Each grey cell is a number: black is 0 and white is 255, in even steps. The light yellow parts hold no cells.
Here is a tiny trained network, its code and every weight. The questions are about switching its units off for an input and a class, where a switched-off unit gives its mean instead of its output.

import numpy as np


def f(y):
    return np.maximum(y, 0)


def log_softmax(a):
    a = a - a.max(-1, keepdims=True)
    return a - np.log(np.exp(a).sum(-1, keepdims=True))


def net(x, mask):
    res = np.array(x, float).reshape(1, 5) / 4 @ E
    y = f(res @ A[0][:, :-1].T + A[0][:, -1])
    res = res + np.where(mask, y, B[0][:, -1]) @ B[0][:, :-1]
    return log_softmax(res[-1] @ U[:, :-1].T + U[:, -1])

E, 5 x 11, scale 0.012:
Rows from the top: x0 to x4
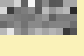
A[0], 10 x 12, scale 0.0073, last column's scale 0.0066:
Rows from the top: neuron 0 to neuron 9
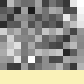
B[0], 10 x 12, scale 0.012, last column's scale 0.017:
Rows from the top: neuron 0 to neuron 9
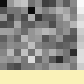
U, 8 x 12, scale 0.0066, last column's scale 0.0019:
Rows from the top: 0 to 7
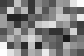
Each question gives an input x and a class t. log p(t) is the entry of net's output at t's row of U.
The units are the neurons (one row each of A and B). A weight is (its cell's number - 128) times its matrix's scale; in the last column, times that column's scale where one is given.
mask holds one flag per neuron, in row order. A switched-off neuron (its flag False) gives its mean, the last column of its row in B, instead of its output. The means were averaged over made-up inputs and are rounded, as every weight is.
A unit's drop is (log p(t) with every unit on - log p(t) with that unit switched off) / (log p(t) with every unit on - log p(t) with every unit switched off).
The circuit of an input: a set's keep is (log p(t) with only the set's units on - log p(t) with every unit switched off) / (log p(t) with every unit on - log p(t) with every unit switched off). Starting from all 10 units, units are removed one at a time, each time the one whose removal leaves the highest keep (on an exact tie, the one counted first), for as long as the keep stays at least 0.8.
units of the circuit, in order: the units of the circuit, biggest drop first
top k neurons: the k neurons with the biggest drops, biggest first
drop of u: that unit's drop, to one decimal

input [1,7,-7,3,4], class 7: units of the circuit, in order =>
[neuron 4]
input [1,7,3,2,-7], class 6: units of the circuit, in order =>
[neuron 1; neuron 2]
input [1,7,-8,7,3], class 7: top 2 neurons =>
[neuron 1; neuron 4]
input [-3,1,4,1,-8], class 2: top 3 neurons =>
[neuron 0; neuron 2; neuron 9]
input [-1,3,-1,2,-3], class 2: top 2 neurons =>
[neuron 0; neuron 8]
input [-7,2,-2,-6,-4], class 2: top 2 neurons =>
[neuron 0; neuron 9]
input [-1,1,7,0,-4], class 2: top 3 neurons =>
[neuron 0; neuron 2; neuron 8]
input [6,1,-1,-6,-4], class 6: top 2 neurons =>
[neuron 0; neuron 2]
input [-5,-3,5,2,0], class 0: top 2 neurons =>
[neuron 7; neuron 3]
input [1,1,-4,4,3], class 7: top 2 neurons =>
[neuron 0; neuron 1]
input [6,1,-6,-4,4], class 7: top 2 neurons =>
[neuron 0; neuron 4]
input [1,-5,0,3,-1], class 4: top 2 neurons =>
[neuron 1; neuron 7]
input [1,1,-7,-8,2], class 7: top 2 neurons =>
[neuron 0; neuron 1]
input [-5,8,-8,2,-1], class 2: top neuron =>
[neuron 7]
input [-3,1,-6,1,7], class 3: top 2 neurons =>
[neuron 0; neuron 4]
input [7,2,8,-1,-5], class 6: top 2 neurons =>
[neuron 0; neuron 2]
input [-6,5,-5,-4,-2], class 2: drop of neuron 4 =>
0.0
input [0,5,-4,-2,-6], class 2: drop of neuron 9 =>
0.1
